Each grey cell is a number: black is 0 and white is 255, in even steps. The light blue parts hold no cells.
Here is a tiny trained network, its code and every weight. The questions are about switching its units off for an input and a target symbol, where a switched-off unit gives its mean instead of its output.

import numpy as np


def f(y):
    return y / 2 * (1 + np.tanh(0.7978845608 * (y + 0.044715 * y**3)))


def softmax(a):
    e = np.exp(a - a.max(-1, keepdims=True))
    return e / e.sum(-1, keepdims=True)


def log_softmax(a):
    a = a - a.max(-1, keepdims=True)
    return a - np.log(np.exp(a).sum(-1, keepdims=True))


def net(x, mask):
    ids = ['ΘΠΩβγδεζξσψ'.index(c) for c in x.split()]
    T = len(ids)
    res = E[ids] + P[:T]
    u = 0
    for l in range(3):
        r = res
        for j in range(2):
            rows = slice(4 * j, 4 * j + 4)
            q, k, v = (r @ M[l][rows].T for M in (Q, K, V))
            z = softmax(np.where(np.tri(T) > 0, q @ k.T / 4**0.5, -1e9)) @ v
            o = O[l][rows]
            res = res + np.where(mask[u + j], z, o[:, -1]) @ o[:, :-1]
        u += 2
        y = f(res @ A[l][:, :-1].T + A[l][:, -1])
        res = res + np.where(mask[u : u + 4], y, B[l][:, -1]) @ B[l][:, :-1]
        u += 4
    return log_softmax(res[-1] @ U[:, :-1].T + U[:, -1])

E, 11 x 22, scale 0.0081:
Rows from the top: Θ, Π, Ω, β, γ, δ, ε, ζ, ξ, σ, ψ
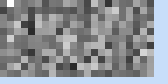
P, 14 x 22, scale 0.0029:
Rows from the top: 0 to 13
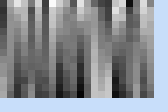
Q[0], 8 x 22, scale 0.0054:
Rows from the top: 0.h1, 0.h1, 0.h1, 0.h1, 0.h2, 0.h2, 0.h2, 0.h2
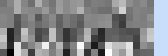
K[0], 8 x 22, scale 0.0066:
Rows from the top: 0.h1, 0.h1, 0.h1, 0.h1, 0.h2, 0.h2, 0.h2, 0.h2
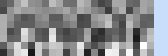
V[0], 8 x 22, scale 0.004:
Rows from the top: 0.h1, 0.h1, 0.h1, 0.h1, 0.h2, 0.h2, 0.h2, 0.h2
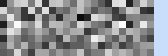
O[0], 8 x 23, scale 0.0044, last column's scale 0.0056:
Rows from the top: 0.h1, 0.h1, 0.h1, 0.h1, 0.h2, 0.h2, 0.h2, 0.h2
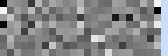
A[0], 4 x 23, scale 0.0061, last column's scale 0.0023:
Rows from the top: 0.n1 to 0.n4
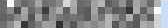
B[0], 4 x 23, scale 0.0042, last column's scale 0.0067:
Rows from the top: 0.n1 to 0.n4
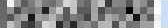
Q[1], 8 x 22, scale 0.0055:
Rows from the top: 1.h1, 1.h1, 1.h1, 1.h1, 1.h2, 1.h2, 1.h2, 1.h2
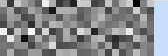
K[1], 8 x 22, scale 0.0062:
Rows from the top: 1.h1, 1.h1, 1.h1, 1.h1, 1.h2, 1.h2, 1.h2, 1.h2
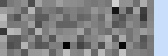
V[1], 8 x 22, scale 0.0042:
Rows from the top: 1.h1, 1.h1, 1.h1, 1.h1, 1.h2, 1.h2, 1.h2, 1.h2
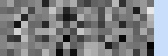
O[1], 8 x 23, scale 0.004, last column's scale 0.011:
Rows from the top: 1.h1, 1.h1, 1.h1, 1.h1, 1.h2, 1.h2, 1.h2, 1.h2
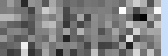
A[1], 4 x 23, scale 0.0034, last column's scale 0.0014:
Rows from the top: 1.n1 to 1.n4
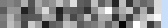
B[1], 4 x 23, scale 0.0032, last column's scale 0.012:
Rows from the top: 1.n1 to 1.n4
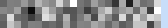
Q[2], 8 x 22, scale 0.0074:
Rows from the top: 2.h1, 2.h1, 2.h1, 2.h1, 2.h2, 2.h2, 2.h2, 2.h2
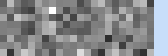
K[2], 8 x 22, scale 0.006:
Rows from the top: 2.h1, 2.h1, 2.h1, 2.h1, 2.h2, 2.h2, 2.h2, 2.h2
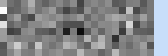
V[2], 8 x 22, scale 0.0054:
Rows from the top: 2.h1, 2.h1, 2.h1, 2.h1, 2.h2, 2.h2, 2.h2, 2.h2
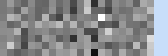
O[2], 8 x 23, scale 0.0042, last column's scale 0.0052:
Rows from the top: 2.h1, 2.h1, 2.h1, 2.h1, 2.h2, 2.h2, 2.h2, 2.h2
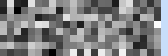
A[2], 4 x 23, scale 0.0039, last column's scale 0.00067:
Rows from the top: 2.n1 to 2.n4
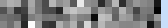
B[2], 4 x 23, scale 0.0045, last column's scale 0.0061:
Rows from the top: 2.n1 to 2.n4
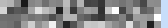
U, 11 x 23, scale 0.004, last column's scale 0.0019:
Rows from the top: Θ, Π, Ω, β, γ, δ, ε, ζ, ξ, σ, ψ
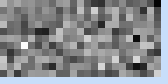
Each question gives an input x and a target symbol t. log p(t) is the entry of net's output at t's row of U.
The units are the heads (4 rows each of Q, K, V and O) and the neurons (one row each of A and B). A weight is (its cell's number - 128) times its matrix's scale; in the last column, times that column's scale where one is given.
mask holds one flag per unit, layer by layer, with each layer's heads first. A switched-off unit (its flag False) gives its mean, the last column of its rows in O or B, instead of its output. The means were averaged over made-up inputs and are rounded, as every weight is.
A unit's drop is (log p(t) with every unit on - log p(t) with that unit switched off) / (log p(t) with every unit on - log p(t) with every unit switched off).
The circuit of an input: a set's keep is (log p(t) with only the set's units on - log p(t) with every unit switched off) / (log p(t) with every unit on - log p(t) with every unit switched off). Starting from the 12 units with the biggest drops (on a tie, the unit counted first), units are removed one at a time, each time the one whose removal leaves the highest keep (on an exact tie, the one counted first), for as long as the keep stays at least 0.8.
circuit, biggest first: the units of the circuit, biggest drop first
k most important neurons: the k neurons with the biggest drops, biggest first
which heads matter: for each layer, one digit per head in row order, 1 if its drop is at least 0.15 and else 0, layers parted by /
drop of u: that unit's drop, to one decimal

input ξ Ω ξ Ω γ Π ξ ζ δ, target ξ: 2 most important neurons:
[0.n2, 2.n4]
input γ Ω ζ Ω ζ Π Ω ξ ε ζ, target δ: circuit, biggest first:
[0.n2, 1.h2, 2.h1, 0.n4]
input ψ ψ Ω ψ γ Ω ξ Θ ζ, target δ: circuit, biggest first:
[1.h2, 0.n2, 2.h1, 0.n4]
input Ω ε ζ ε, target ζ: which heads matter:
00 / 10 / 01
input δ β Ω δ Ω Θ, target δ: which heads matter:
01 / 11 / 11
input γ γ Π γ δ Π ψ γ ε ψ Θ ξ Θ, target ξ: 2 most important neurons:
[0.n4, 1.n3]
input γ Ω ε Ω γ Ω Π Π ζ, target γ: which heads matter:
00 / 00 / 11
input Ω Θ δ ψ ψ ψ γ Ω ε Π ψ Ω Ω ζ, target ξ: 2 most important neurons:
[1.n3, 0.n4]
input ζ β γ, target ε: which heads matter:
10 / 11 / 10
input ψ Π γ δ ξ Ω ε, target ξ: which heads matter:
10 / 00 / 10
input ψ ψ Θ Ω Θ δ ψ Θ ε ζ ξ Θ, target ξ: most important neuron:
[0.n2]
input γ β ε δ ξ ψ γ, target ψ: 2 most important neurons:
[0.n1, 1.n2]
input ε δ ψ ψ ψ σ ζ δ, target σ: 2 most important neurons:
[0.n4, 1.n2]
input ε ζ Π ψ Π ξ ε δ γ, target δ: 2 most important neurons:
[0.n2, 0.n4]
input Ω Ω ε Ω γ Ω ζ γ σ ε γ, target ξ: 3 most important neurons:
[1.n3, 0.n4, 0.n3]
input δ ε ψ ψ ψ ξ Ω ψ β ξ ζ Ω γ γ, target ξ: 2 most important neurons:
[1.n3, 0.n4]
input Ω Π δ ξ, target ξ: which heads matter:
00 / 00 / 10
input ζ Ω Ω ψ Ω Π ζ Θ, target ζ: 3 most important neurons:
[2.n4, 2.n2, 1.n3]
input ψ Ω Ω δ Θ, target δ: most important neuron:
[2.n4]
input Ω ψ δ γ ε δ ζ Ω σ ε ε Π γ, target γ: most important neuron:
[0.n1]
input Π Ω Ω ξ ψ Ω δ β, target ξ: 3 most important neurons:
[1.n3, 0.n3, 0.n4]
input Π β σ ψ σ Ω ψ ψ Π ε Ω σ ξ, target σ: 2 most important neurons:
[0.n4, 0.n2]
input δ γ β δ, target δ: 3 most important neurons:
[2.n4, 0.n3, 0.n1]
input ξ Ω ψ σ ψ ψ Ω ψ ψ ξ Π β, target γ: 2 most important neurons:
[1.n1, 1.n2]
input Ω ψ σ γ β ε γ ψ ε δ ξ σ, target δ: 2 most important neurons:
[0.n2, 0.n4]
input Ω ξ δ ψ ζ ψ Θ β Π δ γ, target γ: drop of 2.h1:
0.2
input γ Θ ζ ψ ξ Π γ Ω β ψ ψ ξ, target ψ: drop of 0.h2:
0.3
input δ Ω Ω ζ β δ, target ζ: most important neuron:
[1.n3]
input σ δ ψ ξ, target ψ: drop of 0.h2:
0.2
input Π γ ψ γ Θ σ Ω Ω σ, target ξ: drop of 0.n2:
0.0
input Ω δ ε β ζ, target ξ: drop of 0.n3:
0.1
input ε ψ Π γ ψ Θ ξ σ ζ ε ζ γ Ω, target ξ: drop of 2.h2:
0.2
